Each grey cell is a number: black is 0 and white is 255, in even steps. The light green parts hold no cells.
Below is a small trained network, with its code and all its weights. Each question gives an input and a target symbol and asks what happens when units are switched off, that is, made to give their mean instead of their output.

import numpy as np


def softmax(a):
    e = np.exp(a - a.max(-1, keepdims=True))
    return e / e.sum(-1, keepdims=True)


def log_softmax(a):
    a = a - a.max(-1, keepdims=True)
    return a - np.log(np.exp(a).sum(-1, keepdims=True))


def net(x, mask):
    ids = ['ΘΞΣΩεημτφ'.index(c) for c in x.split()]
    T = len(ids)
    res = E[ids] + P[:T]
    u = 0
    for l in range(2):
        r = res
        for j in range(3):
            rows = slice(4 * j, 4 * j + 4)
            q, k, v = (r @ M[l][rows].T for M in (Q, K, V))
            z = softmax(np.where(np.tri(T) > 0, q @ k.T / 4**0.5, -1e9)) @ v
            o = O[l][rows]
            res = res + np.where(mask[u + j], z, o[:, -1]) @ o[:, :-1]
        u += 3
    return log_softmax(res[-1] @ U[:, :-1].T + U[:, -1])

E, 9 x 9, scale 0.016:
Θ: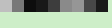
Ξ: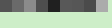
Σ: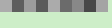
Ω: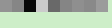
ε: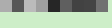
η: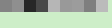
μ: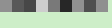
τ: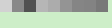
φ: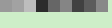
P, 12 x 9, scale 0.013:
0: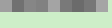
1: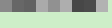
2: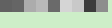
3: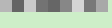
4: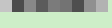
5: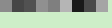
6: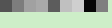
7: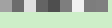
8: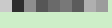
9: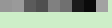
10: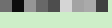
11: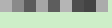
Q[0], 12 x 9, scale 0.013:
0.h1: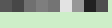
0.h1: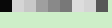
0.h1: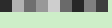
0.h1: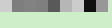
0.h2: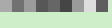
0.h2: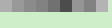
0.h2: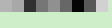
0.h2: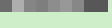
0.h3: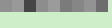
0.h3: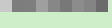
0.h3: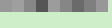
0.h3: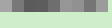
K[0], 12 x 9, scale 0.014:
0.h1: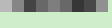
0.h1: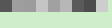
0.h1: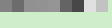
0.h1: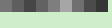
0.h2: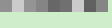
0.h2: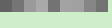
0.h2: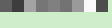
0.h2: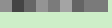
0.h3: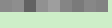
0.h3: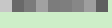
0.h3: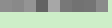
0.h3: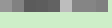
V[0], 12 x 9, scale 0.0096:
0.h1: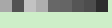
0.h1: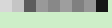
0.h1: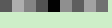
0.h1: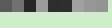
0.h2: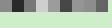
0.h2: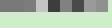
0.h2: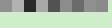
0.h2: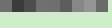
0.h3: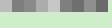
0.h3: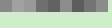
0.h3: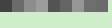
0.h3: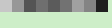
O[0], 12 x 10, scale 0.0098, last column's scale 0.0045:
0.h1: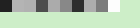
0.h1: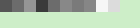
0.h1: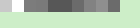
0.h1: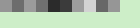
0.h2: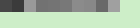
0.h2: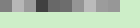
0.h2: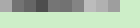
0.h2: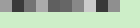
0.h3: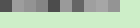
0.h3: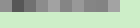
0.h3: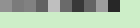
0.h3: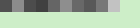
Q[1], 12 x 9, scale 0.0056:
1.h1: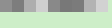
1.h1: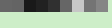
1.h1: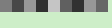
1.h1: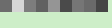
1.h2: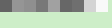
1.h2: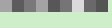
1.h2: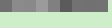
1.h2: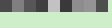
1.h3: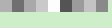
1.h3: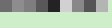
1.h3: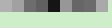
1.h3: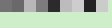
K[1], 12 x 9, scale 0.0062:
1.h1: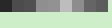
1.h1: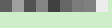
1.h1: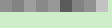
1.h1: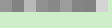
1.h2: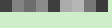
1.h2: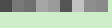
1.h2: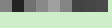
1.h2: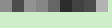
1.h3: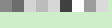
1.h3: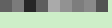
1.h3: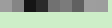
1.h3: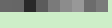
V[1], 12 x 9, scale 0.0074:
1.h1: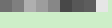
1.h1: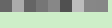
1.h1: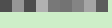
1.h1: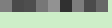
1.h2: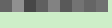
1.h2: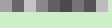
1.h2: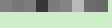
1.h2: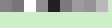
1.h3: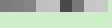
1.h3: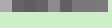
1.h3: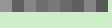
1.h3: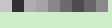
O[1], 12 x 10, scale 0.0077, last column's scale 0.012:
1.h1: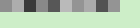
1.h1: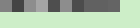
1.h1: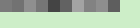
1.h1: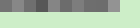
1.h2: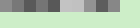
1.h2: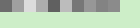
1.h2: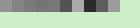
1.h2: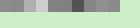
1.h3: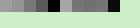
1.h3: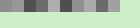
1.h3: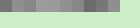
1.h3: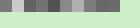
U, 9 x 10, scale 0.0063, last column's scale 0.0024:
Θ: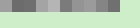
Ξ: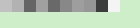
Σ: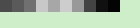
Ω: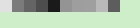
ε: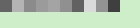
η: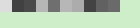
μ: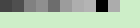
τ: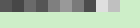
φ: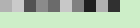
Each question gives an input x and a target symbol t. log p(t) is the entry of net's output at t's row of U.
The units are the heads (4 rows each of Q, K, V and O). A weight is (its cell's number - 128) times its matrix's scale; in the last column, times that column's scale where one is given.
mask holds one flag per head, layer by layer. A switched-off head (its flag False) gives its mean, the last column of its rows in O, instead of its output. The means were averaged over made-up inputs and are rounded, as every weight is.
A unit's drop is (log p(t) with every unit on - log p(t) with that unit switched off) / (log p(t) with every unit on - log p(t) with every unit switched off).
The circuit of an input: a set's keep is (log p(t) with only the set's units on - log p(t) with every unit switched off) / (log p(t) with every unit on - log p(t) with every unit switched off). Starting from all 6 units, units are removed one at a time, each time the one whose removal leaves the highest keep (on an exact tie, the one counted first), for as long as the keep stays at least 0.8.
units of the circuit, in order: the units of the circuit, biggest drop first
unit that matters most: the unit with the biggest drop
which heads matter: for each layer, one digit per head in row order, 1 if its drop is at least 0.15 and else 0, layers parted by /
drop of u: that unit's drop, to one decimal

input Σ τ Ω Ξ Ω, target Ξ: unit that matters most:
0.h1
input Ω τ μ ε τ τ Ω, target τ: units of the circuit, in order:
[0.h1 0.h2]
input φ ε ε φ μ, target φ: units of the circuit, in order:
[0.h2 0.h1]
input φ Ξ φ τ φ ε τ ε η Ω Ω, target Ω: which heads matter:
110 / 000
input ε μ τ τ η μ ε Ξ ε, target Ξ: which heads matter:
100 / 000
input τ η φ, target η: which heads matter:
100 / 000
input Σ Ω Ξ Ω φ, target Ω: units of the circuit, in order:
[1.h3 0.h1]
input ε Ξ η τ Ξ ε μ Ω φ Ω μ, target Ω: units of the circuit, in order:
[0.h2 0.h1]
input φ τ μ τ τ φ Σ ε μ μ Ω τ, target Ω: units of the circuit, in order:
[0.h1 0.h2]
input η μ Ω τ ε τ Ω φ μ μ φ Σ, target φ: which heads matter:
100 / 000
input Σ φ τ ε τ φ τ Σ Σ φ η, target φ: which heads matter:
110 / 000
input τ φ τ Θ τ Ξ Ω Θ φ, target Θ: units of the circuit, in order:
[1.h3 0.h3]
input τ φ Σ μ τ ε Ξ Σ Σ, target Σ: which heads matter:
110 / 000
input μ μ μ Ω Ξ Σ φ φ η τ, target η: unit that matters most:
0.h1
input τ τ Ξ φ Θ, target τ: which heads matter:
101 / 001
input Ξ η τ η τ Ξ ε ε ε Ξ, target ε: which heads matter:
100 / 000
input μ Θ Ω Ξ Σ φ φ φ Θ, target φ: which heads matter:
110 / 100
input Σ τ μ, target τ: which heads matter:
100 / 000
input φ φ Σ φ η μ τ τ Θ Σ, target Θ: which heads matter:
111 / 001
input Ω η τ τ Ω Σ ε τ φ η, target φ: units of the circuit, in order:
[0.h1]
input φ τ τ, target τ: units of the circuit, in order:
[0.h1 0.h2]
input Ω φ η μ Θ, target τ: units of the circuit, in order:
[0.h1 0.h3 1.h3]
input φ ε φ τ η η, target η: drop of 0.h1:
0.5
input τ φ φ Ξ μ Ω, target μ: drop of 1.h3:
0.0
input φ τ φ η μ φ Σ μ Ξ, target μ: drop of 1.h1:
0.0
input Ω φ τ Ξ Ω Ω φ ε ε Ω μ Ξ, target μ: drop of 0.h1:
0.2
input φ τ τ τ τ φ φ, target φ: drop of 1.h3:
0.1
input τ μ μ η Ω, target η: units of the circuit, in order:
[0.h1]
